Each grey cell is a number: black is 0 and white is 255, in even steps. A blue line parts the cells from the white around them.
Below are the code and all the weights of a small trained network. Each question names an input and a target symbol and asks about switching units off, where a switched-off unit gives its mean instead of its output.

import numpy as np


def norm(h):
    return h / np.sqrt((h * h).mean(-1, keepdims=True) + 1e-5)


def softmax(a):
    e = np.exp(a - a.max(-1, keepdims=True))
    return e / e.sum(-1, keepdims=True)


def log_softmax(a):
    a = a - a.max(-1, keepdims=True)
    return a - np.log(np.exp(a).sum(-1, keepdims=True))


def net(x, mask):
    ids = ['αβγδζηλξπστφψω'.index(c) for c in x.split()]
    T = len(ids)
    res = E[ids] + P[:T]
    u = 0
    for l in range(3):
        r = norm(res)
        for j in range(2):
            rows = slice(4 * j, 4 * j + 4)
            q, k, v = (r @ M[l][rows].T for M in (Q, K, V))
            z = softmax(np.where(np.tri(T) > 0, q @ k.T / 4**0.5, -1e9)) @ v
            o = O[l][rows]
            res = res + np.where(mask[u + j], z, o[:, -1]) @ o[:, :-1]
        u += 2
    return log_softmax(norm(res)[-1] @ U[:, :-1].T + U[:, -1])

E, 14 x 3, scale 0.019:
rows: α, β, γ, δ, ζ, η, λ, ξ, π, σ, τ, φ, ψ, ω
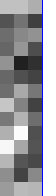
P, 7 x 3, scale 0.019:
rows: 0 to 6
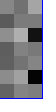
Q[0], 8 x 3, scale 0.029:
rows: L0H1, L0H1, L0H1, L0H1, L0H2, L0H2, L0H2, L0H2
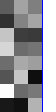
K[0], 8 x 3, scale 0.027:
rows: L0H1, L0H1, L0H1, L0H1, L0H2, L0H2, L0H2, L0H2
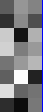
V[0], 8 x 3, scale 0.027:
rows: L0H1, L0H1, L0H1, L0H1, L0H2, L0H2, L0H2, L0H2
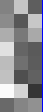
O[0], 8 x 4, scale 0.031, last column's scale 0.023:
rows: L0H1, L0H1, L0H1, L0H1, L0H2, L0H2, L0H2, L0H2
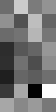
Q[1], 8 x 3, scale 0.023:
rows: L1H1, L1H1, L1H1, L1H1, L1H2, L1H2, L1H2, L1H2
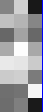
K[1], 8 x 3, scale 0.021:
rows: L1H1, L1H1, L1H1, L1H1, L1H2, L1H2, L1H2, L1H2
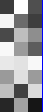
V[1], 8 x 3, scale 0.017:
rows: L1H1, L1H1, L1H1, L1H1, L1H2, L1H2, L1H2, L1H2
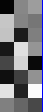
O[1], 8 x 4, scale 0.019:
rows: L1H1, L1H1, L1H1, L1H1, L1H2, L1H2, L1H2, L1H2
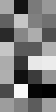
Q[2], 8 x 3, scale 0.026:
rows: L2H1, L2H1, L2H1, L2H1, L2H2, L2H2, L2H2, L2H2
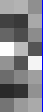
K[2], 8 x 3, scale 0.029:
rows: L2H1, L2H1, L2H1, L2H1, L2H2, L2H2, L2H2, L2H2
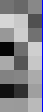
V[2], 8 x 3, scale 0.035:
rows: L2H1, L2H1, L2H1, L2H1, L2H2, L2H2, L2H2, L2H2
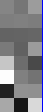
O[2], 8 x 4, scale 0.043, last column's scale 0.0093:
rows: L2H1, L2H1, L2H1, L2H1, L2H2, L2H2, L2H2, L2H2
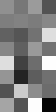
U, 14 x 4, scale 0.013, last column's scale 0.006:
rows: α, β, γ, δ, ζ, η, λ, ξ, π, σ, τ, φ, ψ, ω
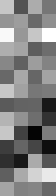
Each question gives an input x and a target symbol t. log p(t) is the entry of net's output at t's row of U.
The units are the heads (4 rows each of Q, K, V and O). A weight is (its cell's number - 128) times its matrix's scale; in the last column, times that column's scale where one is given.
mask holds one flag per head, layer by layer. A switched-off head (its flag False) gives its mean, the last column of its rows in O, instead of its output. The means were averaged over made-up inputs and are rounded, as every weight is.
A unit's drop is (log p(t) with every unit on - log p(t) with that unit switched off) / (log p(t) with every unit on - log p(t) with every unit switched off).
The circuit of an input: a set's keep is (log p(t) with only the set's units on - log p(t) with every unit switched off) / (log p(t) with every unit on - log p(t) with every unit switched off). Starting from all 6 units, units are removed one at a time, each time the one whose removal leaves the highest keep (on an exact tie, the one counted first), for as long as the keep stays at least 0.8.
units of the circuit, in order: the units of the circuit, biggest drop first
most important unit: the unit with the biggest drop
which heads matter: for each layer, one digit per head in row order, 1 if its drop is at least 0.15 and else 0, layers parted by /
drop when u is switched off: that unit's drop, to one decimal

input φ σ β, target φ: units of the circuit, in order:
(L0H1 L2H2)
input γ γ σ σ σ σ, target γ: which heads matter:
10 / 01 / 00
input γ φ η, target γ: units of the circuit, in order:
(L2H2 L0H1)
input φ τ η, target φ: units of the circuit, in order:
(L0H1 L2H2)
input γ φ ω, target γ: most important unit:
L1H2
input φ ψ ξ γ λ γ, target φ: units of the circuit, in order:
(L2H2 L0H2 L1H2)
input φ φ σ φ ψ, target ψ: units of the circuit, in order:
(L2H2 L0H2 L1H2 L0H1)
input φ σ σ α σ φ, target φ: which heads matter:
11 / 01 / 01
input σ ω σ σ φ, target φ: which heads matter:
11 / 00 / 01
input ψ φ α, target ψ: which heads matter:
11 / 11 / 01
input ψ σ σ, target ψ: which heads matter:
11 / 11 / 01
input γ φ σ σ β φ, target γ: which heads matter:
10 / 01 / 01
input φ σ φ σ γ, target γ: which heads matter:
01 / 00 / 00
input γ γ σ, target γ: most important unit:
L0H1
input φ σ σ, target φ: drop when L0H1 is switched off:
0.6
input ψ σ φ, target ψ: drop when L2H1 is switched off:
0.0
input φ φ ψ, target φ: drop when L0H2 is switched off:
0.2
